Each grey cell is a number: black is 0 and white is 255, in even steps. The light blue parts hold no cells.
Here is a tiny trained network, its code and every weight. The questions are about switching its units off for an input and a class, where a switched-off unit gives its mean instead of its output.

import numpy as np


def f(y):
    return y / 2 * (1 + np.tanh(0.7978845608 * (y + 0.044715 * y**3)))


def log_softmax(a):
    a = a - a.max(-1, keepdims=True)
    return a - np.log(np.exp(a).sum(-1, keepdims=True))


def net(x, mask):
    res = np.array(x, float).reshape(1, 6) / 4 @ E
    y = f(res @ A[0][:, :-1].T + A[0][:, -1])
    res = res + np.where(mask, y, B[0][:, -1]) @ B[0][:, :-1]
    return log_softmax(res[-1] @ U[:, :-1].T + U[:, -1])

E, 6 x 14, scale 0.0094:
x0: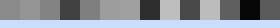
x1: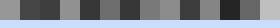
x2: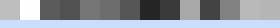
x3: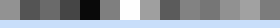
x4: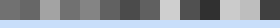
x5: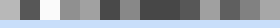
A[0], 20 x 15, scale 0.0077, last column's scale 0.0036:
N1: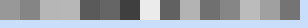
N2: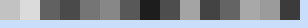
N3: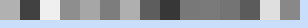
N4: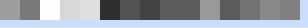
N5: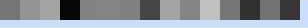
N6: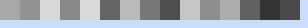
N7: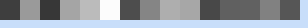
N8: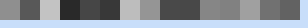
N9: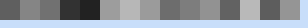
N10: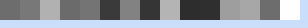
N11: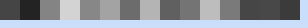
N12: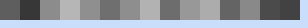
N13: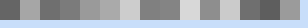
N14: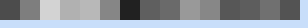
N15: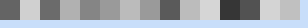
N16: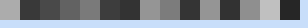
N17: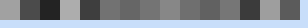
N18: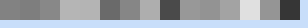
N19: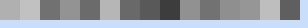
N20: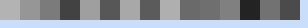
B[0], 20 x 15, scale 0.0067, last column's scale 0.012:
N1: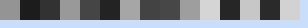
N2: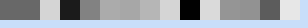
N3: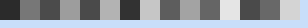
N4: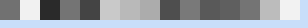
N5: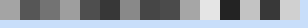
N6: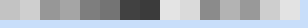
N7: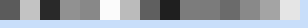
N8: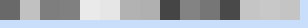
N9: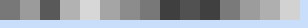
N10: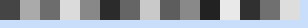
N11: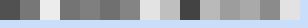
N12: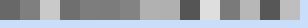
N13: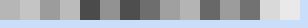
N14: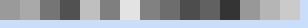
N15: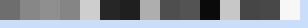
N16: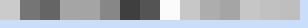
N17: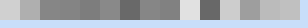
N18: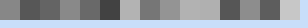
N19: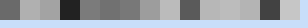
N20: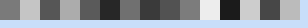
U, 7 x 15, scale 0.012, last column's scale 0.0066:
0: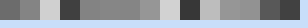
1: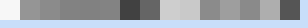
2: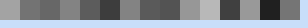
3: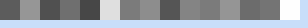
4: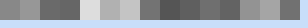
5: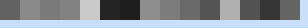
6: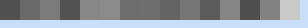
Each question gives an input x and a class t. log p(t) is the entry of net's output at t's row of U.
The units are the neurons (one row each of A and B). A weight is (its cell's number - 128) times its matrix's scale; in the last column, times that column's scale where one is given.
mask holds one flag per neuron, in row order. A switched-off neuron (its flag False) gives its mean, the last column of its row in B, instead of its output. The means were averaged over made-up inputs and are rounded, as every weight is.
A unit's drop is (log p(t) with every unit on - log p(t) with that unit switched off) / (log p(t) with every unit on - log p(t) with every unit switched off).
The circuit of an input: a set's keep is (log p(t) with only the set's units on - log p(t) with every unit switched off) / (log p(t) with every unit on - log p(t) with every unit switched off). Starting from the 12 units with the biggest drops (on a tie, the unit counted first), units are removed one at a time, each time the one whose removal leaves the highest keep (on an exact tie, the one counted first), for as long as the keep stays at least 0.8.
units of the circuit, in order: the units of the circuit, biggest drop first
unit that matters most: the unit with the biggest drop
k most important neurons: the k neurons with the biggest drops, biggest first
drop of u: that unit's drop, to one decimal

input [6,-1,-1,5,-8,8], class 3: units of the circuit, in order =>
N3
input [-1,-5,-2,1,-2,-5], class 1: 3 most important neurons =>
N13, N4, N3
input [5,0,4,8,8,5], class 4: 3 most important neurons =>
N8, N15, N9
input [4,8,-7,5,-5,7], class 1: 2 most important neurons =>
N16, N17
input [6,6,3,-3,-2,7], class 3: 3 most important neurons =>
N4, N3, N6
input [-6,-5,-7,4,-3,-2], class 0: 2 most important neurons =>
N11, N12
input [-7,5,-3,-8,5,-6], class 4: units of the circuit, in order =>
N7, N14
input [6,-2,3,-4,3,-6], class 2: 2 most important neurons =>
N5, N20
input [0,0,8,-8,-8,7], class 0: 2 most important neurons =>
N2, N19
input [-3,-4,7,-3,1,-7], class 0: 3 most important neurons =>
N2, N19, N4
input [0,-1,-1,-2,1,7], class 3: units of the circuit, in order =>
N3, N4
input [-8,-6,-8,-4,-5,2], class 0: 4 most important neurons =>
N11, N12, N5, N20
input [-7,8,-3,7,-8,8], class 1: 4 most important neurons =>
N16, N17, N7, N10
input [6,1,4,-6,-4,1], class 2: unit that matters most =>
N5
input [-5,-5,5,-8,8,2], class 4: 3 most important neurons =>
N4, N14, N15
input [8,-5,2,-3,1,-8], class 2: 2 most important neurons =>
N5, N20
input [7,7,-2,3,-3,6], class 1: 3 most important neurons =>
N16, N17, N1
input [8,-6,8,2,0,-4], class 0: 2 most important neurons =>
N2, N1
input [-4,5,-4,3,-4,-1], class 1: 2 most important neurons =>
N16, N17
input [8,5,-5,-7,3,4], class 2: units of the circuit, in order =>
N5
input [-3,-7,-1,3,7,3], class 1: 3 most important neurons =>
N6, N15, N13
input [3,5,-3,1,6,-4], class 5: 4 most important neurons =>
N10, N6, N13, N4
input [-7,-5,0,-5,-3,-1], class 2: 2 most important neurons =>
N1, N18
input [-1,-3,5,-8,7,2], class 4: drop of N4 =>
0.6
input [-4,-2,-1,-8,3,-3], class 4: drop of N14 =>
0.2
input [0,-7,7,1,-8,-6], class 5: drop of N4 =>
0.1
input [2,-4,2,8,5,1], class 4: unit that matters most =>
N8
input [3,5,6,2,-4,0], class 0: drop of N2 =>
0.9
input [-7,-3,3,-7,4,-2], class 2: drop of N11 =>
0.0
